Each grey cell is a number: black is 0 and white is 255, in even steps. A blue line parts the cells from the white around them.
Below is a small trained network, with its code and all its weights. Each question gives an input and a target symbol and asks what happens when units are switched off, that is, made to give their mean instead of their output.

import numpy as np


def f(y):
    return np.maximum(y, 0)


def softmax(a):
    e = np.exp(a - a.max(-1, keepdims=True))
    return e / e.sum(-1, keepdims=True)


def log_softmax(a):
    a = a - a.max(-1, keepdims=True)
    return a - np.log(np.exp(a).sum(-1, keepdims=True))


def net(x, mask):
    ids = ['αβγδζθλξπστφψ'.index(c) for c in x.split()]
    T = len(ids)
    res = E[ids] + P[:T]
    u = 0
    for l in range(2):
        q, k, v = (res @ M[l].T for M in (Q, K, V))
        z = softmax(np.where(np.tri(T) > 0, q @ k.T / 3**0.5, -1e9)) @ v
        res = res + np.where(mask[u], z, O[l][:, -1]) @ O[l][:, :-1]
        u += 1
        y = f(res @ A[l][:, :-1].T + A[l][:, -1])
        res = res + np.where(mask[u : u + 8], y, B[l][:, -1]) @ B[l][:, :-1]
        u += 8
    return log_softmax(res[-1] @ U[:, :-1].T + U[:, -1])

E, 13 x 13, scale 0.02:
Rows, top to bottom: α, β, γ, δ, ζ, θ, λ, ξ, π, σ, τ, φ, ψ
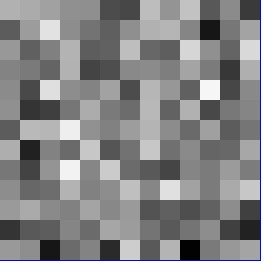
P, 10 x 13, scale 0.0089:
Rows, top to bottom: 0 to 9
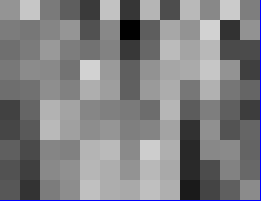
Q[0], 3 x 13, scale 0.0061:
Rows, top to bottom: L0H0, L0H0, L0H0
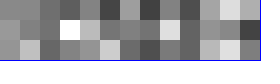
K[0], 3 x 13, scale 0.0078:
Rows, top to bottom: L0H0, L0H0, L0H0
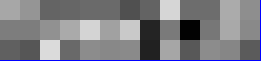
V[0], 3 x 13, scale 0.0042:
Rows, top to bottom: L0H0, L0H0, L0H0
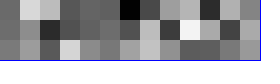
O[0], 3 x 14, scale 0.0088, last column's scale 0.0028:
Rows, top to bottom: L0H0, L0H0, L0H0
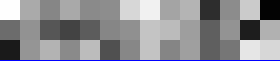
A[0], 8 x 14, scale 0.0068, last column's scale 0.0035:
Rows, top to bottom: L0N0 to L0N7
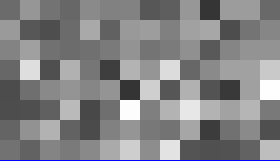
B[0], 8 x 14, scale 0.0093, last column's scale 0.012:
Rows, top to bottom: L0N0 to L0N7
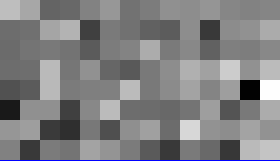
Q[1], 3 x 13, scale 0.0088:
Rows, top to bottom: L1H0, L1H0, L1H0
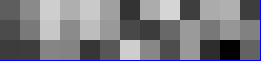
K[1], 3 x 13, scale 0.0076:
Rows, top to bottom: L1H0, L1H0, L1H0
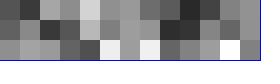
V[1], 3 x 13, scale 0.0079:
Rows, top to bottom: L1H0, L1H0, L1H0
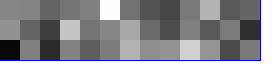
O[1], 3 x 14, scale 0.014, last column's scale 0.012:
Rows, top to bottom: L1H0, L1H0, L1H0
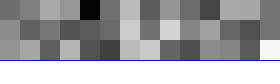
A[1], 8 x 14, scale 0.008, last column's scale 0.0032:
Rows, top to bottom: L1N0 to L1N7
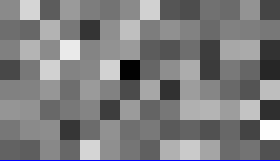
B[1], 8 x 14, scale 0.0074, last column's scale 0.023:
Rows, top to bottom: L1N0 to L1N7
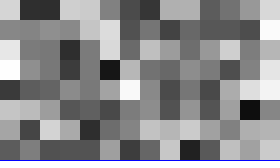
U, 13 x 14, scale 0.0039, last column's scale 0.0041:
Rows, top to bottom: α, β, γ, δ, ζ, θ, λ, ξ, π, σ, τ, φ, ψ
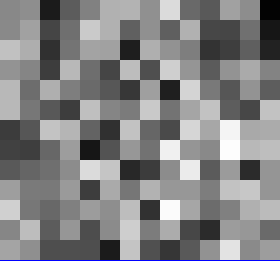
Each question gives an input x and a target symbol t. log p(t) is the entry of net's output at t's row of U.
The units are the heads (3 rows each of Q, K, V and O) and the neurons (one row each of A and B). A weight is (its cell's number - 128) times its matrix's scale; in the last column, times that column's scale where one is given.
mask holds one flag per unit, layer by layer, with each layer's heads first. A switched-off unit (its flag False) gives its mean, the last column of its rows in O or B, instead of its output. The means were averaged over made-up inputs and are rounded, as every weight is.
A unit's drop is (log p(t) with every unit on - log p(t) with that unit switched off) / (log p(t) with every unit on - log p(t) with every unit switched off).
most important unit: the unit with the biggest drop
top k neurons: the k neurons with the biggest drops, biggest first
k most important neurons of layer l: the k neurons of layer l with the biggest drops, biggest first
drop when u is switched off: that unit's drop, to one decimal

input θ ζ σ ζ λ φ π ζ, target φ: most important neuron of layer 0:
[L0N7]
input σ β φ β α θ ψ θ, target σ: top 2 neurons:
[L0N5 L1N2]
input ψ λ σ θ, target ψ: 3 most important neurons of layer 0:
[L0N1 L0N3 L0N4]
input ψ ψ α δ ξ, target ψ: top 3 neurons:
[L1N3 L1N4 L0N1]
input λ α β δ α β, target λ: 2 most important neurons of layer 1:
[L1N1 L1N4]
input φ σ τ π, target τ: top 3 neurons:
[L0N3 L0N4 L1N3]
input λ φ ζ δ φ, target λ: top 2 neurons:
[L1N1 L1N4]
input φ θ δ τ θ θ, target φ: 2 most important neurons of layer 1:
[L1N1 L1N0]
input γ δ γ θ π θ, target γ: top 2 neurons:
[L0N5 L1N0]
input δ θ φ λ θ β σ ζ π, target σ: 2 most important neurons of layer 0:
[L0N7 L0N5]
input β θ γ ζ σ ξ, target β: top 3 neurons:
[L1N4 L0N6 L0N3]
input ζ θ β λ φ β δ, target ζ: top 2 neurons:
[L1N4 L1N3]
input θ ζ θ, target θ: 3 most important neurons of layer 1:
[L1N4 L1N7 L1N0]
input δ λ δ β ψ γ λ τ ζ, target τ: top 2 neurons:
[L1N3 L0N5]
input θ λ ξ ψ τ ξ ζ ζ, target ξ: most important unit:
L0N7
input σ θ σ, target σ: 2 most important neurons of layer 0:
[L0N5 L0N3]
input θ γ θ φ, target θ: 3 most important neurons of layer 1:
[L1N4 L1N7 L1N0]
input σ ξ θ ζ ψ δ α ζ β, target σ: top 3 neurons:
[L0N5 L1N2 L0N3]
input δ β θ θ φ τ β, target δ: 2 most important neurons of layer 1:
[L1N0 L1N1]
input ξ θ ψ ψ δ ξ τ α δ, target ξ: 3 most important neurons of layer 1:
[L1N1 L1N7 L1N3]
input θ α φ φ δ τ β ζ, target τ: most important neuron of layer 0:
[L0N6]
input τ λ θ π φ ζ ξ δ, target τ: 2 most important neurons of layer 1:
[L1N3 L1N7]
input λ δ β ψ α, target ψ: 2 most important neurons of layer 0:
[L0N3 L0N4]
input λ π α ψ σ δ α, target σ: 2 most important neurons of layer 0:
[L0N5 L0N3]
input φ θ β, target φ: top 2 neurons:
[L1N1 L1N0]
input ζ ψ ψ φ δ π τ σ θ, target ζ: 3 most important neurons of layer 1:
[L1N3 L1N4 L1N7]
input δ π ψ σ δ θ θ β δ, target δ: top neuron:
[L1N0]
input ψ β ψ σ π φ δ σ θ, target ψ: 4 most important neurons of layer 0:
[L0N3 L0N7 L0N1 L0N4]
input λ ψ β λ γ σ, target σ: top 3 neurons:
[L0N5 L1N2 L0N7]
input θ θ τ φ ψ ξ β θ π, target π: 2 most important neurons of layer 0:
[L0N3 L0N1]
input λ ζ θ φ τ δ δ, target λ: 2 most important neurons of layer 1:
[L1N1 L1N4]
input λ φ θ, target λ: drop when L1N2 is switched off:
0.1
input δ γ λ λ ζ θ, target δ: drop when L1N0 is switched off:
0.9
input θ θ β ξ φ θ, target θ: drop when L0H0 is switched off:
0.4
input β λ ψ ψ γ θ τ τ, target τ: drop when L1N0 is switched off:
-0.1
